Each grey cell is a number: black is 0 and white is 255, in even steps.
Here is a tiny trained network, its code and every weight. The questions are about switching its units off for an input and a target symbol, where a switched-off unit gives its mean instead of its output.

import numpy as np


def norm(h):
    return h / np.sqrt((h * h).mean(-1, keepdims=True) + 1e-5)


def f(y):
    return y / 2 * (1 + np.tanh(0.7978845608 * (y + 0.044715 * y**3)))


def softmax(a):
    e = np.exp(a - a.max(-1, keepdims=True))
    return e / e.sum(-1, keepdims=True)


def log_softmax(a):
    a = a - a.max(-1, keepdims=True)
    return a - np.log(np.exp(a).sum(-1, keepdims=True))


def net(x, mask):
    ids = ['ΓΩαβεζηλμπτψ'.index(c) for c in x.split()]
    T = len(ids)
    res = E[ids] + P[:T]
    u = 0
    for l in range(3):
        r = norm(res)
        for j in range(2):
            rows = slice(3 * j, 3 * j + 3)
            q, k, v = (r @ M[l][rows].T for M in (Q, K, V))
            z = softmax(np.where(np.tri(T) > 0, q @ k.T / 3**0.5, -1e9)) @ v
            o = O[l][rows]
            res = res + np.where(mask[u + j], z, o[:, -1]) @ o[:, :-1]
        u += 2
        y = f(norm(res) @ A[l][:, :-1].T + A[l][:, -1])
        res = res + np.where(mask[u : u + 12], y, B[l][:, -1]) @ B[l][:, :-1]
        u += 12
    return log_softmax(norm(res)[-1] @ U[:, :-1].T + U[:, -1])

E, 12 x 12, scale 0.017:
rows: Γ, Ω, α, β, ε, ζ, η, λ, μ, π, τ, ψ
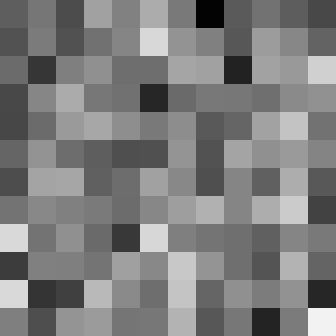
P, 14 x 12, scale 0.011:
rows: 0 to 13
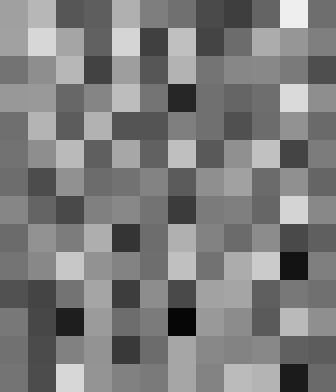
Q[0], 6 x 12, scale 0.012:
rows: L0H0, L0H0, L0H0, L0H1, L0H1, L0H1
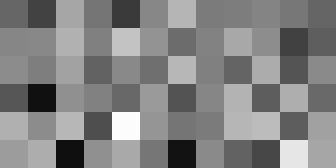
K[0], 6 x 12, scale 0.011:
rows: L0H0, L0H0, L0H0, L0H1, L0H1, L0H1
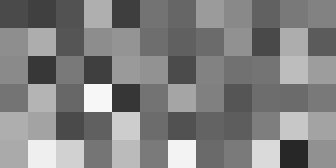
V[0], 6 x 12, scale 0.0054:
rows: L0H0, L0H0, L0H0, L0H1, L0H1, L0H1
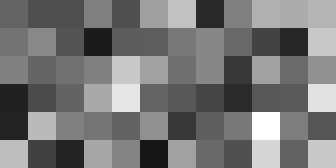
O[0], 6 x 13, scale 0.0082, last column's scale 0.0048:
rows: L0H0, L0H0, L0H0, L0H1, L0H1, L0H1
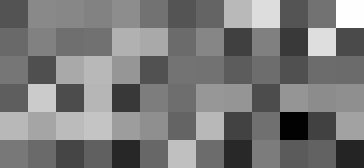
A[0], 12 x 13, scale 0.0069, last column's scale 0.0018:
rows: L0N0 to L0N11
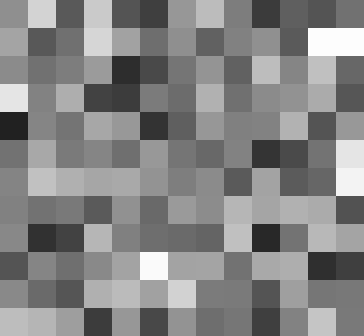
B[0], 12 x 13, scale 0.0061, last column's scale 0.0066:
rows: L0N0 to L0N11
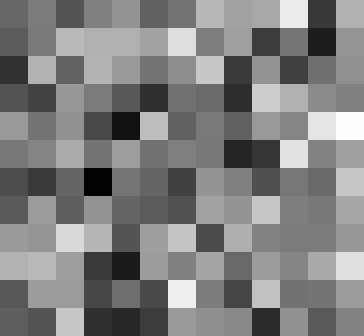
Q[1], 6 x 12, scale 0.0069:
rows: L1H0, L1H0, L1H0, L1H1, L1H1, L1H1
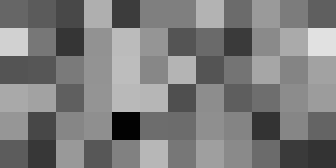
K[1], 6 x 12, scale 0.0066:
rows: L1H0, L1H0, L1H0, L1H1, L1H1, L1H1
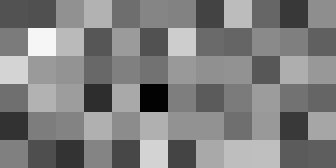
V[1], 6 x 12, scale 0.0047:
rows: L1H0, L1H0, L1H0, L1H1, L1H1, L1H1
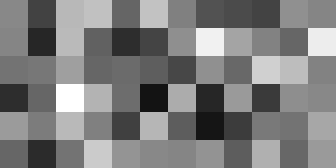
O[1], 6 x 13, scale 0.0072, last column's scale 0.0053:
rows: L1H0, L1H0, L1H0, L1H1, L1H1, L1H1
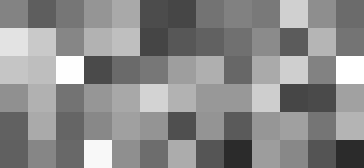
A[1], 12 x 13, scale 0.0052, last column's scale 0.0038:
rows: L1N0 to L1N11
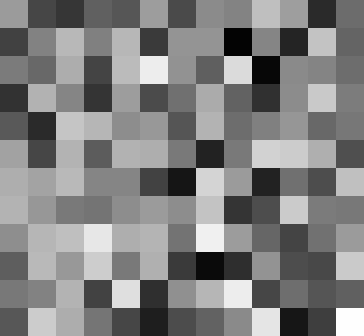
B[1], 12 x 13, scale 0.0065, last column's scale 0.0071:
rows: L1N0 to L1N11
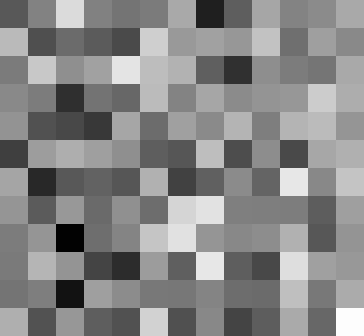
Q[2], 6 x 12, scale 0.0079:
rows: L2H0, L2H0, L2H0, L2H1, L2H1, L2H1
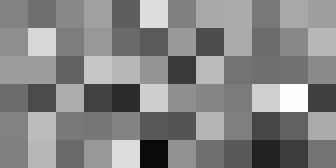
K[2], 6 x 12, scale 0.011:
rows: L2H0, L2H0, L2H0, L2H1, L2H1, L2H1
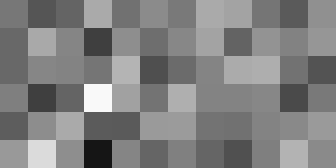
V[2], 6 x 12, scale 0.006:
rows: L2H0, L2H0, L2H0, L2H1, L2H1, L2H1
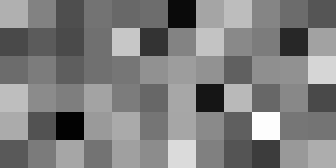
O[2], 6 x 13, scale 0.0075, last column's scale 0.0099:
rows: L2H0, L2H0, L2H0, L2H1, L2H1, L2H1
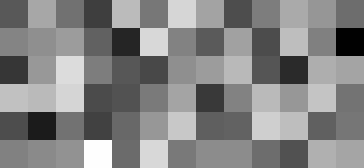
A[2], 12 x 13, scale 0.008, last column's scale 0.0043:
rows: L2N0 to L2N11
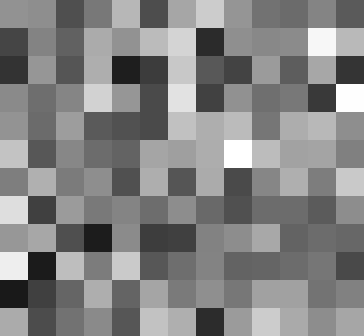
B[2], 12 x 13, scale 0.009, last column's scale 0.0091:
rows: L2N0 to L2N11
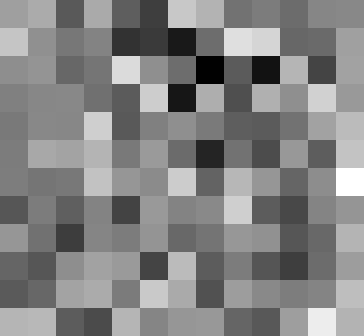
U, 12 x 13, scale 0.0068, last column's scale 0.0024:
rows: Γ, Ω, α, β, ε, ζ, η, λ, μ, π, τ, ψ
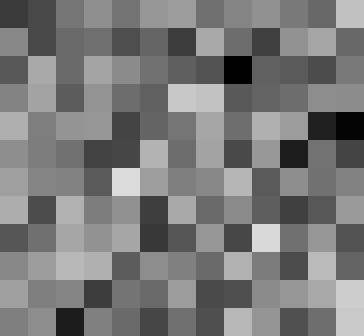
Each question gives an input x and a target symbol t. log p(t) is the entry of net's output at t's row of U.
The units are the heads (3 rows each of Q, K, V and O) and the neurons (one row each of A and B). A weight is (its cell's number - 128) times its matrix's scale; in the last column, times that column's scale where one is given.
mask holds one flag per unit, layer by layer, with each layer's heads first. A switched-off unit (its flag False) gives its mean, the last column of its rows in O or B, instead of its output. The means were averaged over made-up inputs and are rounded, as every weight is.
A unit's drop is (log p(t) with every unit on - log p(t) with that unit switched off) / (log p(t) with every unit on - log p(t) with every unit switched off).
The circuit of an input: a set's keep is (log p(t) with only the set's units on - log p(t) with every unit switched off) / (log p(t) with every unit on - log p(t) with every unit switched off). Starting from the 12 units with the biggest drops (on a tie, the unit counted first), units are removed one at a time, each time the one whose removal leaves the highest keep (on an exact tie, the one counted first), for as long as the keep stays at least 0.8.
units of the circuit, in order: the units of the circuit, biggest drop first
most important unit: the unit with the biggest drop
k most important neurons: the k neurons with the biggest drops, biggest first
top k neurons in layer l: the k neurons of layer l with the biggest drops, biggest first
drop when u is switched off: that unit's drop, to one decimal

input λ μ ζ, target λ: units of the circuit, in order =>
[L0H1 L2N9]
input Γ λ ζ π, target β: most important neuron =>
[L2N0]
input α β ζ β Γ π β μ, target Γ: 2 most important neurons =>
[L0N3 L0N4]
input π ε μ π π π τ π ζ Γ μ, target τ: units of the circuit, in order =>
[L2H1 L2N11]
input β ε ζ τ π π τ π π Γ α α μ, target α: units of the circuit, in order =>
[L0H1 L2N2 L1H1]
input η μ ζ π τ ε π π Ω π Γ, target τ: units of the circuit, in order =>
[L2H1 L2N11]
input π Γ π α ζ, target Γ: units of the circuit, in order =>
[L2H1 L2N10]
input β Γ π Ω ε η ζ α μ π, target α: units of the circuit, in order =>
[L0H1 L2N2]
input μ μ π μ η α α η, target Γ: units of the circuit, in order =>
[L2H1 L2N10]
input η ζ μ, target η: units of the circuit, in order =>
[L0H1 L2H0]
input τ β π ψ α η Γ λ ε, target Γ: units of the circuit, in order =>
[L2H1 L2N10 L0N2]
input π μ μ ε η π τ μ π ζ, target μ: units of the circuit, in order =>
[L0H1 L1N5 L2H0]
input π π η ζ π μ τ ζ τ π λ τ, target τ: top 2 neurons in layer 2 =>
[L2N11 L2N6]
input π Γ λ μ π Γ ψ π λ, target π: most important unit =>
L2H1
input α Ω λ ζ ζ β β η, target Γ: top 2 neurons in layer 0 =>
[L0N2 L0N0]
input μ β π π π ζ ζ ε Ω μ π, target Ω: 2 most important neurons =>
[L1N6 L0N6]
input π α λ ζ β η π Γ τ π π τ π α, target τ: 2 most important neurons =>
[L2N11 L2N2]
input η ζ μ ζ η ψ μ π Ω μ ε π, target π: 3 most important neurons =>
[L0N1 L0N9 L0N4]
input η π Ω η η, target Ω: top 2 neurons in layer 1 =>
[L1N6 L1N3]
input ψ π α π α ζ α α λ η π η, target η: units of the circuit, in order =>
[L0H1]
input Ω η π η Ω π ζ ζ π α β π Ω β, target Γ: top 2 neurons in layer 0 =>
[L0N2 L0N9]
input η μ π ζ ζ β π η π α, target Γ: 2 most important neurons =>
[L0N6 L2N10]
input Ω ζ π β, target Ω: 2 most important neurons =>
[L0N11 L1N6]
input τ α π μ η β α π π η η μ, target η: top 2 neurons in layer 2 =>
[L2N11 L2N4]
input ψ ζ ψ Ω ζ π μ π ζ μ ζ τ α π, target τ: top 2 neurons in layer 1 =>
[L1N9 L1N11]
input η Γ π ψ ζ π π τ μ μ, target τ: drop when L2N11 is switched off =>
0.2
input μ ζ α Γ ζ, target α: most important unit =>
L0H1
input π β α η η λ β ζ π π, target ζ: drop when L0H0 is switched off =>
0.2
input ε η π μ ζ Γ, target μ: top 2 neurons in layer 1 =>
[L1N5 L1N6]
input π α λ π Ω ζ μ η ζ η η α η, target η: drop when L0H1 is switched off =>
1.2
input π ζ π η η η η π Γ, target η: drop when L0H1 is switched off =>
0.8
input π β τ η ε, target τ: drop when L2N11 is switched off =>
0.1
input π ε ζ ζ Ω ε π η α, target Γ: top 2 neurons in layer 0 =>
[L0N2 L0N7]
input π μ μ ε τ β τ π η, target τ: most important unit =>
L2H1
